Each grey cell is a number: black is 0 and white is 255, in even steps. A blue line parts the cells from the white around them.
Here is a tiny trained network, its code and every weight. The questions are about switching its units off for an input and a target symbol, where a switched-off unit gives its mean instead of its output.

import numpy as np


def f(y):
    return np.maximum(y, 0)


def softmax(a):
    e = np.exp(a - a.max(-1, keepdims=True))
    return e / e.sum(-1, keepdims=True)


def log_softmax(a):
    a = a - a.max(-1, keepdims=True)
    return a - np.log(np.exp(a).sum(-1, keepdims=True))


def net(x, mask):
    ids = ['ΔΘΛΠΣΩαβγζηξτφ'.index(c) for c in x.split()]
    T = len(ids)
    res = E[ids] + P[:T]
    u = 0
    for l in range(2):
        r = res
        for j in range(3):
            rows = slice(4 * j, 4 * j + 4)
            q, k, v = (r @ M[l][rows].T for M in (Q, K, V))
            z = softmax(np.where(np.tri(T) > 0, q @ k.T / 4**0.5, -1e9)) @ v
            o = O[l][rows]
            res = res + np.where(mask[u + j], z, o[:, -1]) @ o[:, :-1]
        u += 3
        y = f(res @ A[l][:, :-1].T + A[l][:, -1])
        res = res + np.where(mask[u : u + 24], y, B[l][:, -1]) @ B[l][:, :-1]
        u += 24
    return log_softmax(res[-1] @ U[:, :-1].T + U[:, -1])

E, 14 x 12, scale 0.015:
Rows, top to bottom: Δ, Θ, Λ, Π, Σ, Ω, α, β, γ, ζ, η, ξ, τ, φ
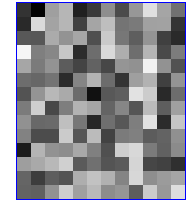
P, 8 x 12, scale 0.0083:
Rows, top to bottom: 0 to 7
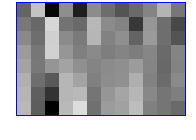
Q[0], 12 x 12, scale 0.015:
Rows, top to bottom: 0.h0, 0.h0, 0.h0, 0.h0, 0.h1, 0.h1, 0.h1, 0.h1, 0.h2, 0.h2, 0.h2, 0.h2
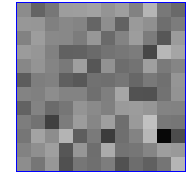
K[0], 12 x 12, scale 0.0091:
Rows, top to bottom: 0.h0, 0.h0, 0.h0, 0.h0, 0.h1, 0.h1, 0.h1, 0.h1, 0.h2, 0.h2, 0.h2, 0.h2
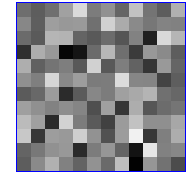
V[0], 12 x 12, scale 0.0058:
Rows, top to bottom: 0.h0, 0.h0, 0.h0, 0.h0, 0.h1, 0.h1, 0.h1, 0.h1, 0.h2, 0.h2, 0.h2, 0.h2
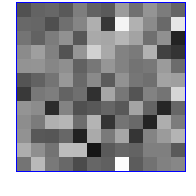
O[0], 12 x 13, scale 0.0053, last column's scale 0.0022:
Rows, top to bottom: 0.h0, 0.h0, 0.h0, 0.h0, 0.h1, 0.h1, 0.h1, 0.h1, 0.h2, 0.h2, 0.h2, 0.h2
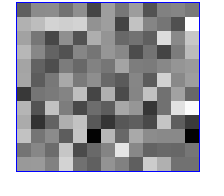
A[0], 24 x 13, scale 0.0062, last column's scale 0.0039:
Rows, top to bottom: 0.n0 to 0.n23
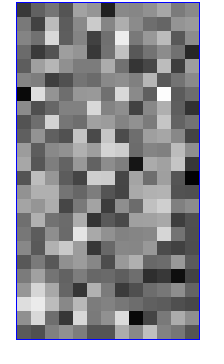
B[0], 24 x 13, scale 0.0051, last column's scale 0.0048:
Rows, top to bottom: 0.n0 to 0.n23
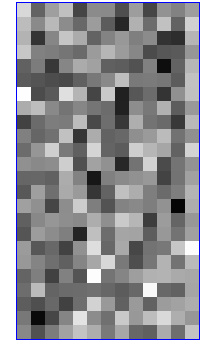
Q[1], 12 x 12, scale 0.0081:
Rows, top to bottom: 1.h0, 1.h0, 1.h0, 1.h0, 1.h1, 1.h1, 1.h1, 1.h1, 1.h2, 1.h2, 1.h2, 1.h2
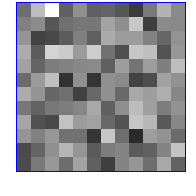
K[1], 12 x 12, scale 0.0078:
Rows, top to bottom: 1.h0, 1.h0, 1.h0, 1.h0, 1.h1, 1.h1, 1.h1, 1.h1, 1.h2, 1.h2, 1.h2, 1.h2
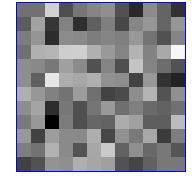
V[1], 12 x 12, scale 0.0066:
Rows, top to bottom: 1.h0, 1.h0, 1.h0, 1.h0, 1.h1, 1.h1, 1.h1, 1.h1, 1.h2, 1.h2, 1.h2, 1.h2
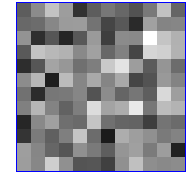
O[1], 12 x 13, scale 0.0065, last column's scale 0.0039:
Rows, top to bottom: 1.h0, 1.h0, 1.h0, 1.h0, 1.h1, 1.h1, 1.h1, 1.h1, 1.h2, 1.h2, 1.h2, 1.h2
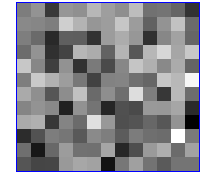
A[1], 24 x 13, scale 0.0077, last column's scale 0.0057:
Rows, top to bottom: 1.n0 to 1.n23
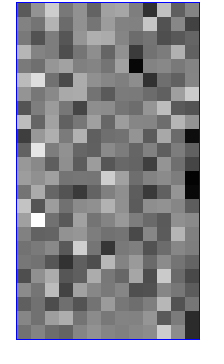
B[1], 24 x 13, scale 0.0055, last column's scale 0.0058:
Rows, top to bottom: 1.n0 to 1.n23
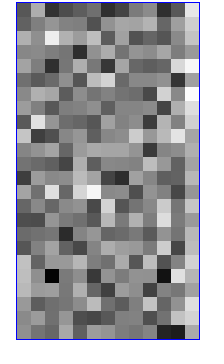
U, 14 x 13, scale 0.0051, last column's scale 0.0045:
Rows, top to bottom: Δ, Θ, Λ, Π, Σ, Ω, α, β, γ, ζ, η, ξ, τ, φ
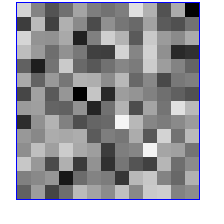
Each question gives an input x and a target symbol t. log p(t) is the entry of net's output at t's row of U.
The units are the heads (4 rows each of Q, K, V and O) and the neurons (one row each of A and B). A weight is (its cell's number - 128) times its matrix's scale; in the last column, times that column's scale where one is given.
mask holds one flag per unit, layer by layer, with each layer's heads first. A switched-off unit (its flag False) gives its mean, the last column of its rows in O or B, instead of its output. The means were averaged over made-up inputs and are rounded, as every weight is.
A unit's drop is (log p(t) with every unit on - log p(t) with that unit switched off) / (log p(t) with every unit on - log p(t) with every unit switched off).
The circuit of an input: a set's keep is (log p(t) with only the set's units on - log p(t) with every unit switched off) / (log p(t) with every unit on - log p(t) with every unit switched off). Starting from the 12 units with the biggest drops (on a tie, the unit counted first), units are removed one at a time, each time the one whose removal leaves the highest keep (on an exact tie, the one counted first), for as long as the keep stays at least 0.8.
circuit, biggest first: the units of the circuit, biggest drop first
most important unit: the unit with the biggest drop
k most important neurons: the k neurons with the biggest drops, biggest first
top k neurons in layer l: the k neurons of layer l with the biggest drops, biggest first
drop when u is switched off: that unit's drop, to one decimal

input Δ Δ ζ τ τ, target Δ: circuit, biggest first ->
1.h1, 0.h0
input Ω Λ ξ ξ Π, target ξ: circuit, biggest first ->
0.h2, 0.h0
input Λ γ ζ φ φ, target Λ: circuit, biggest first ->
1.h2, 1.h1, 0.h0
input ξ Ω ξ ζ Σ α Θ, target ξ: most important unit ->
0.n6
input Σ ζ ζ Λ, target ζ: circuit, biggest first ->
0.h2, 1.h0
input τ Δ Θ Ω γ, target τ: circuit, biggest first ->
1.h1, 0.h2, 1.n16, 1.n4
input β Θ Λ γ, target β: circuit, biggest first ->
1.n4, 1.h0, 1.h1, 0.n22
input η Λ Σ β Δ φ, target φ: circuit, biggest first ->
1.h0, 0.h1, 0.n6
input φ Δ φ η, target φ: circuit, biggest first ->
1.h0, 0.h1
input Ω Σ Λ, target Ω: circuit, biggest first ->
1.h1, 1.n2, 0.h2
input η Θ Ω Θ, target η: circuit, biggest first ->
1.h0, 0.h0, 0.n6
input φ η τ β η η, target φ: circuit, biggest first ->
1.h0, 0.h1, 0.n18
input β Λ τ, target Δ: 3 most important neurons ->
1.n19, 0.n10, 1.n9
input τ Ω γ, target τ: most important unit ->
0.h2
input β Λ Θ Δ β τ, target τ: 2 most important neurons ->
1.n0, 1.n4
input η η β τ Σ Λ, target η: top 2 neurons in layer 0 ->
0.n6, 0.n19
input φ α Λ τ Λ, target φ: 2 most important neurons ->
0.n9, 0.n19
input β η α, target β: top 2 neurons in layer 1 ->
1.n4, 1.n9
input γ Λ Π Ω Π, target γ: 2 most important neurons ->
0.n10, 1.n8
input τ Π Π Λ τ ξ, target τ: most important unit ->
1.h1
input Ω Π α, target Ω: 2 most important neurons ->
1.n2, 0.n20
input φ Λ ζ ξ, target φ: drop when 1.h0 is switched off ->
0.5
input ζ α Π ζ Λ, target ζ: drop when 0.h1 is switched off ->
0.3
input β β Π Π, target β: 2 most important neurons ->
1.n4, 0.n22
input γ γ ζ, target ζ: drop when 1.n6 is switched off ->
0.2
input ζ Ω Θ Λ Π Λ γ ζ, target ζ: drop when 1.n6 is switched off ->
0.1
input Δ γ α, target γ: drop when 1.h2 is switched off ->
0.1
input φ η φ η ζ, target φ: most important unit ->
1.h0
